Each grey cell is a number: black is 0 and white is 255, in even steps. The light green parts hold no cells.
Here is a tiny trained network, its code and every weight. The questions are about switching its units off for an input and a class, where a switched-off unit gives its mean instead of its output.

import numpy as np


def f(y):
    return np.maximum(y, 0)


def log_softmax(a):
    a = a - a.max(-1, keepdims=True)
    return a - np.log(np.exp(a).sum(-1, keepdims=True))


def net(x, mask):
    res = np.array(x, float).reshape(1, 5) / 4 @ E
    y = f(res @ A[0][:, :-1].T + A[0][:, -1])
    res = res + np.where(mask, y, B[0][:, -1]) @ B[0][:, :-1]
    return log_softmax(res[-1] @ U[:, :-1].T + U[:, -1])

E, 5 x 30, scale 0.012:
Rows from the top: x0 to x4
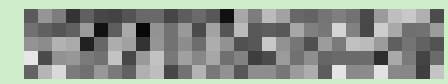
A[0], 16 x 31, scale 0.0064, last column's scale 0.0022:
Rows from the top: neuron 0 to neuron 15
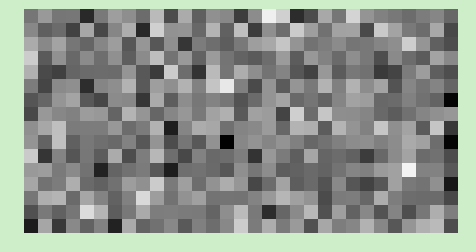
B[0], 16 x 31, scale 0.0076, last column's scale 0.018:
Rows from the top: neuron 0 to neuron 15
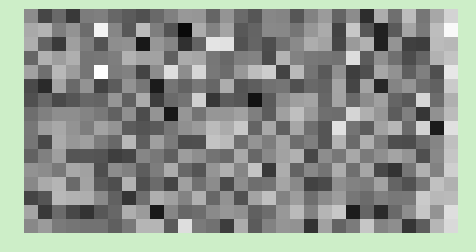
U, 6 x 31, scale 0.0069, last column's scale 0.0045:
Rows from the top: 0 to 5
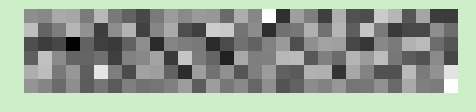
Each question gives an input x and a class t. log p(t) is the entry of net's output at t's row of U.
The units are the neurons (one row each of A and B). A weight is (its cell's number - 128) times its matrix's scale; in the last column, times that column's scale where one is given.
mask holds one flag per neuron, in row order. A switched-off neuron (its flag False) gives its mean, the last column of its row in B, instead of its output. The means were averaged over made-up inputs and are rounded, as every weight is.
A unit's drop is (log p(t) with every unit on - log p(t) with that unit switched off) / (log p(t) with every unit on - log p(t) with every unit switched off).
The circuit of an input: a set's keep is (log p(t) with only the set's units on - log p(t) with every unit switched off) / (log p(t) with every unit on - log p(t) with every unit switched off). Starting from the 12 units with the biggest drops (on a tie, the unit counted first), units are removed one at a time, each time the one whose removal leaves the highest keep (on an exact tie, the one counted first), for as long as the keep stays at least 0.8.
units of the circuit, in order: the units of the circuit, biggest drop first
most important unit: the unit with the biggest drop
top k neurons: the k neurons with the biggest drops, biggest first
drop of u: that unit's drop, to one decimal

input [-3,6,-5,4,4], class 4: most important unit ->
neuron 1
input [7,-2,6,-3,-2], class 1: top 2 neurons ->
[neuron 2; neuron 9]
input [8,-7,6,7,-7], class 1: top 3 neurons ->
[neuron 2; neuron 9; neuron 1]
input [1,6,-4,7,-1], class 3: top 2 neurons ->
[neuron 12; neuron 10]
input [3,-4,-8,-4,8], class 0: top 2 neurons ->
[neuron 8; neuron 13]
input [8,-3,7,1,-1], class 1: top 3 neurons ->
[neuron 2; neuron 9; neuron 11]
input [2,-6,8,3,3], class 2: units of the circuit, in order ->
[neuron 0; neuron 1]
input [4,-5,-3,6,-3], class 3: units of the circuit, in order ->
[neuron 10; neuron 3]
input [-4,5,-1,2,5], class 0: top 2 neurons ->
[neuron 8; neuron 2]
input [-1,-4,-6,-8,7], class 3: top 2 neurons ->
[neuron 7; neuron 4]
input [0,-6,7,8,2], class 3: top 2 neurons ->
[neuron 3; neuron 14]
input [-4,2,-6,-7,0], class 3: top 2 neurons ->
[neuron 7; neuron 15]
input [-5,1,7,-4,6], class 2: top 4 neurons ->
[neuron 5; neuron 4; neuron 0; neuron 6]
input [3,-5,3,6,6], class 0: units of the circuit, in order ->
[neuron 8]
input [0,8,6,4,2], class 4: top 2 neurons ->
[neuron 1; neuron 14]
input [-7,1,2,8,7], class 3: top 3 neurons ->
[neuron 3; neuron 4; neuron 12]
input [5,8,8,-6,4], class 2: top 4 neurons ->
[neuron 6; neuron 0; neuron 5; neuron 2]
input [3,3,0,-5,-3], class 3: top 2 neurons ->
[neuron 15; neuron 8]
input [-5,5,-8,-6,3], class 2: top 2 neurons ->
[neuron 14; neuron 2]
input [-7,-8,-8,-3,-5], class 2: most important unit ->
neuron 14
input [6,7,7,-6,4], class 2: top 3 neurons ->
[neuron 6; neuron 0; neuron 2]
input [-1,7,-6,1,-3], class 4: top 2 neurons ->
[neuron 1; neuron 5]
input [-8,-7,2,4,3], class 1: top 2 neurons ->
[neuron 1; neuron 5]
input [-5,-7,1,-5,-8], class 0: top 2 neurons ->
[neuron 4; neuron 1]
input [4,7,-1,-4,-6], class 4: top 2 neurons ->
[neuron 1; neuron 8]
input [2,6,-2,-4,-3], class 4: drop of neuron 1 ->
0.7
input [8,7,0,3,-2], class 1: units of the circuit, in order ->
[neuron 9]
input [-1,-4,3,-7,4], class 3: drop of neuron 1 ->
0.2
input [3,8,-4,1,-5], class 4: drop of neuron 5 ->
0.0
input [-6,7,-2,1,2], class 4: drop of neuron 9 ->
0.2
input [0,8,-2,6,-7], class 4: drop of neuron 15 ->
0.1
